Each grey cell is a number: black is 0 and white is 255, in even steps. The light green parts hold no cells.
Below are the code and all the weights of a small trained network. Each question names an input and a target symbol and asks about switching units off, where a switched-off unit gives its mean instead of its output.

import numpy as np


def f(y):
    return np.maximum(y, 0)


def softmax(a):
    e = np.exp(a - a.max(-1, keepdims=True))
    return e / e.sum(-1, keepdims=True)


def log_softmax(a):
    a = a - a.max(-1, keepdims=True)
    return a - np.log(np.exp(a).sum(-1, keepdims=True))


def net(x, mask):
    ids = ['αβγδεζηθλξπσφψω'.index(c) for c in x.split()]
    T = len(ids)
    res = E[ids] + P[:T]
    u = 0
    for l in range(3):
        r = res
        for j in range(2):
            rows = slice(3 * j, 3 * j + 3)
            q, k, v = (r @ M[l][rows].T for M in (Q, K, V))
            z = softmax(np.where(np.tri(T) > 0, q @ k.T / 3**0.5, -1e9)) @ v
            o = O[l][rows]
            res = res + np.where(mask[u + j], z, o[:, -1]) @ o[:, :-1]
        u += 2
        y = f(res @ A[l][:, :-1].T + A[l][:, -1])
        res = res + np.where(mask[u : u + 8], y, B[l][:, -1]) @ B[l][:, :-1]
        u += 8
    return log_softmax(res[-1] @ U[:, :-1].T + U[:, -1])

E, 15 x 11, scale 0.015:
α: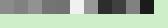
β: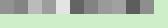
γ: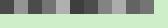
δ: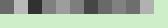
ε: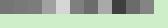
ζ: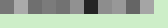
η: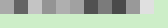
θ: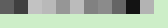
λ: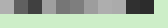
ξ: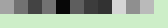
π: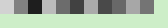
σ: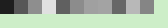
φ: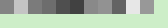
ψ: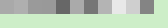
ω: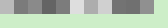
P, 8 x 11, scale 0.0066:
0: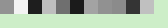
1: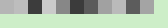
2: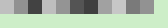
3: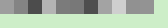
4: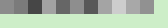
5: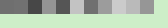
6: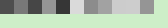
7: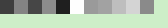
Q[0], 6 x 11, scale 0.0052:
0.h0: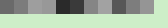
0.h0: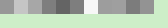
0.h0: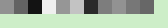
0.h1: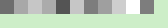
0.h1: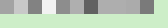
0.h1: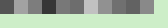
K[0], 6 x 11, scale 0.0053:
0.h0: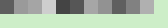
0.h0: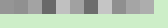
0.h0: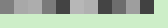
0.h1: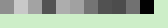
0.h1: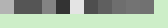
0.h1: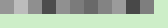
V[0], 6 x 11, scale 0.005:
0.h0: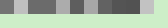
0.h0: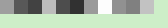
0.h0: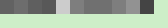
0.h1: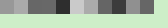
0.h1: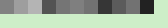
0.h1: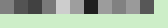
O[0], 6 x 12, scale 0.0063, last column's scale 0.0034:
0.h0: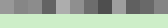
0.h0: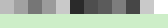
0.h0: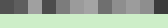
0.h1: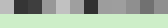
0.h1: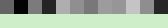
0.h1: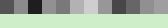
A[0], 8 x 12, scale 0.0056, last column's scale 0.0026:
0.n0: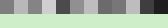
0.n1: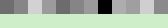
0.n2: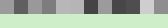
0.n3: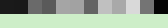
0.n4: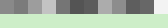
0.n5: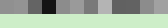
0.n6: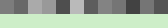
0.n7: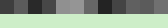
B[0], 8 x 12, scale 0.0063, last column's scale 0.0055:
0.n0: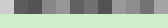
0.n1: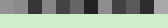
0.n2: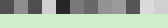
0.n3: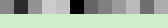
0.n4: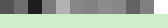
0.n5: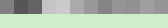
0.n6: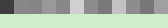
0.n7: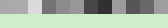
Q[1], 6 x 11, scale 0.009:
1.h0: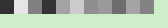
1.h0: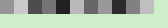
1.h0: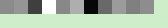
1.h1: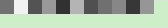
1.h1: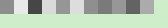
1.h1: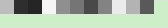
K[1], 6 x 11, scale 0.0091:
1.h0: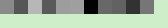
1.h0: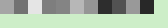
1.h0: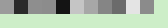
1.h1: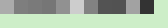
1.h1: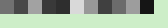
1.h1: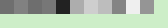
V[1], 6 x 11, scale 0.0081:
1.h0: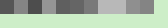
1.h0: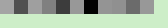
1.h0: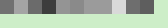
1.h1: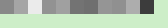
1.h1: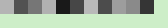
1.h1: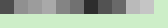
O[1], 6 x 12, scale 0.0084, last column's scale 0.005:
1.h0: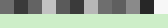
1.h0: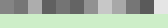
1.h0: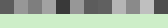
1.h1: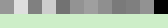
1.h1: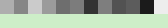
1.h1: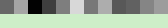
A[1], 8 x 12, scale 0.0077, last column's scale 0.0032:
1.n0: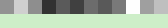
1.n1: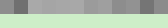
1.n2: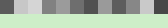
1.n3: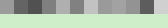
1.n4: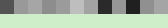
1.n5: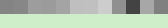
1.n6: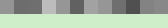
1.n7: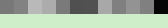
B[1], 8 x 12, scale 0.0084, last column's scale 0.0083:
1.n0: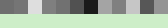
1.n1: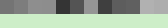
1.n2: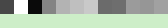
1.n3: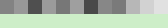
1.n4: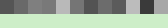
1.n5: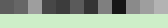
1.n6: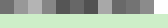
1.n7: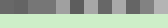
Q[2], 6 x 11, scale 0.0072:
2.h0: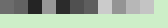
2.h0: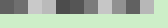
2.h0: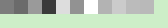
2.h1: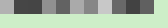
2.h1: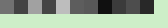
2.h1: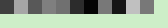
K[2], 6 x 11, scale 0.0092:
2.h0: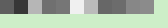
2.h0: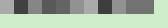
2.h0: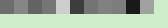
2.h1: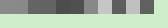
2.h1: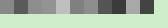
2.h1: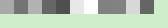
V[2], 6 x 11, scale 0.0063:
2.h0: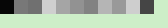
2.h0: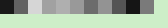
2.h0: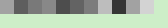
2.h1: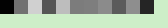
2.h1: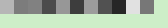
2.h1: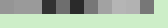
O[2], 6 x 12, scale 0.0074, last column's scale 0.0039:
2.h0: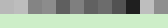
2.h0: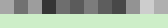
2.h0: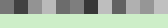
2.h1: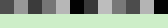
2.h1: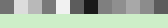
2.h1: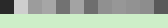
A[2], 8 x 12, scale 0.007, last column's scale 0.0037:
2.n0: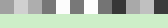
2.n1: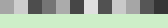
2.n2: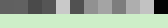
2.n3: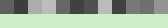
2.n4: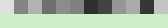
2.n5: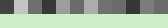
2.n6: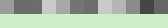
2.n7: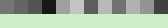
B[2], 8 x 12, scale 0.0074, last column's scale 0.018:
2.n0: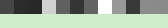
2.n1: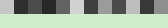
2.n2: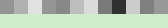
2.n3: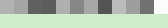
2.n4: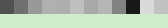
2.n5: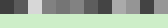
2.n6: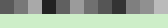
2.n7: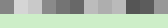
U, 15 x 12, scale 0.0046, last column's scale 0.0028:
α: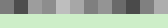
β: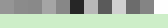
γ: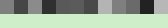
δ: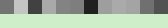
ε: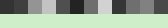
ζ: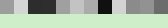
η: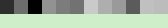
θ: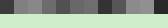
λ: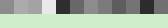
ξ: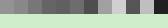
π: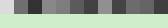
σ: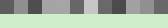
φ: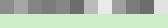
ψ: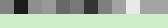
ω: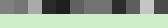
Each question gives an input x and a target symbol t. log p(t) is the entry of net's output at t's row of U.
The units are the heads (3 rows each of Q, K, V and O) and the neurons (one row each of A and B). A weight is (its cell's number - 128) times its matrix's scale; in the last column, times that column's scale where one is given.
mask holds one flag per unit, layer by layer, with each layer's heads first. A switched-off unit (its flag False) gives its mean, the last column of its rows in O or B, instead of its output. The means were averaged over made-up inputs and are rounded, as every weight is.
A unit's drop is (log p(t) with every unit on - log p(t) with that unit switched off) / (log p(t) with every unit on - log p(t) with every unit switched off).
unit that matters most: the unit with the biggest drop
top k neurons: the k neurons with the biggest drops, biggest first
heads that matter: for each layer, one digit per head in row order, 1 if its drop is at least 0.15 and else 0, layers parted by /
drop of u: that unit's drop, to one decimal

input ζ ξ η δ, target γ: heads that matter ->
00 / 11 / 00
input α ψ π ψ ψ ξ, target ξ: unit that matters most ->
0.h0
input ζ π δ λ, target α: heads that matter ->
00 / 11 / 01
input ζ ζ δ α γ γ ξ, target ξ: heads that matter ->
00 / 10 / 01
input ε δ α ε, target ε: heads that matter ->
00 / 11 / 11
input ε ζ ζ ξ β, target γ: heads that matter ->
00 / 01 / 00
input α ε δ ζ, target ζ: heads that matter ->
01 / 11 / 11
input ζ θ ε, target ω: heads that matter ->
01 / 01 / 10
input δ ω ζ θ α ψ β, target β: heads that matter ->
10 / 01 / 00
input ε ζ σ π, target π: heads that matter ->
00 / 11 / 10
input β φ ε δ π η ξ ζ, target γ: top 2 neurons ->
[0.n2; 2.n6]
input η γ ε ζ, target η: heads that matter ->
11 / 01 / 01
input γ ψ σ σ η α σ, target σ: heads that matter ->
01 / 10 / 01
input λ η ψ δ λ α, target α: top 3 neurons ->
[2.n4; 1.n4; 0.n0]
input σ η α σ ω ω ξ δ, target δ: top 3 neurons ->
[1.n5; 1.n2; 0.n7]
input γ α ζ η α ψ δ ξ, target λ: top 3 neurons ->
[0.n3; 0.n7; 1.n5]
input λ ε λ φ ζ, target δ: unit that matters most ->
2.h1
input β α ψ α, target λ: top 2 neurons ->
[0.n3; 1.n5]
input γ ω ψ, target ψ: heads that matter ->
00 / 01 / 10
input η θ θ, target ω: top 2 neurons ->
[1.n5; 0.n6]
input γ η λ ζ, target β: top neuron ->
[0.n2]
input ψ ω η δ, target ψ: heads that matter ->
00 / 01 / 11
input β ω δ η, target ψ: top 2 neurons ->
[0.n2; 2.n4]
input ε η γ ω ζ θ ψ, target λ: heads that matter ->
01 / 11 / 01
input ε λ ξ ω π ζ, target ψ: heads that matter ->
00 / 00 / 10
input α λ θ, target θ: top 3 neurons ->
[1.n5; 0.n7; 2.n5]
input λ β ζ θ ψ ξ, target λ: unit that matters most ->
2.h1
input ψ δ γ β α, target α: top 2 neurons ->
[2.n4; 0.n0]
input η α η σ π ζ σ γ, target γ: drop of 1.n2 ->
-0.1
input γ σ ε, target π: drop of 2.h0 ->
0.2
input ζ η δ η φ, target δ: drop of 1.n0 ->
0.4
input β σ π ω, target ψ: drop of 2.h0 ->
0.4
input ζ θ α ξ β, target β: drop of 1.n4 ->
0.1
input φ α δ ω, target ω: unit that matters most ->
1.n5
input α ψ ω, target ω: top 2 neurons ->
[1.n5; 0.n7]
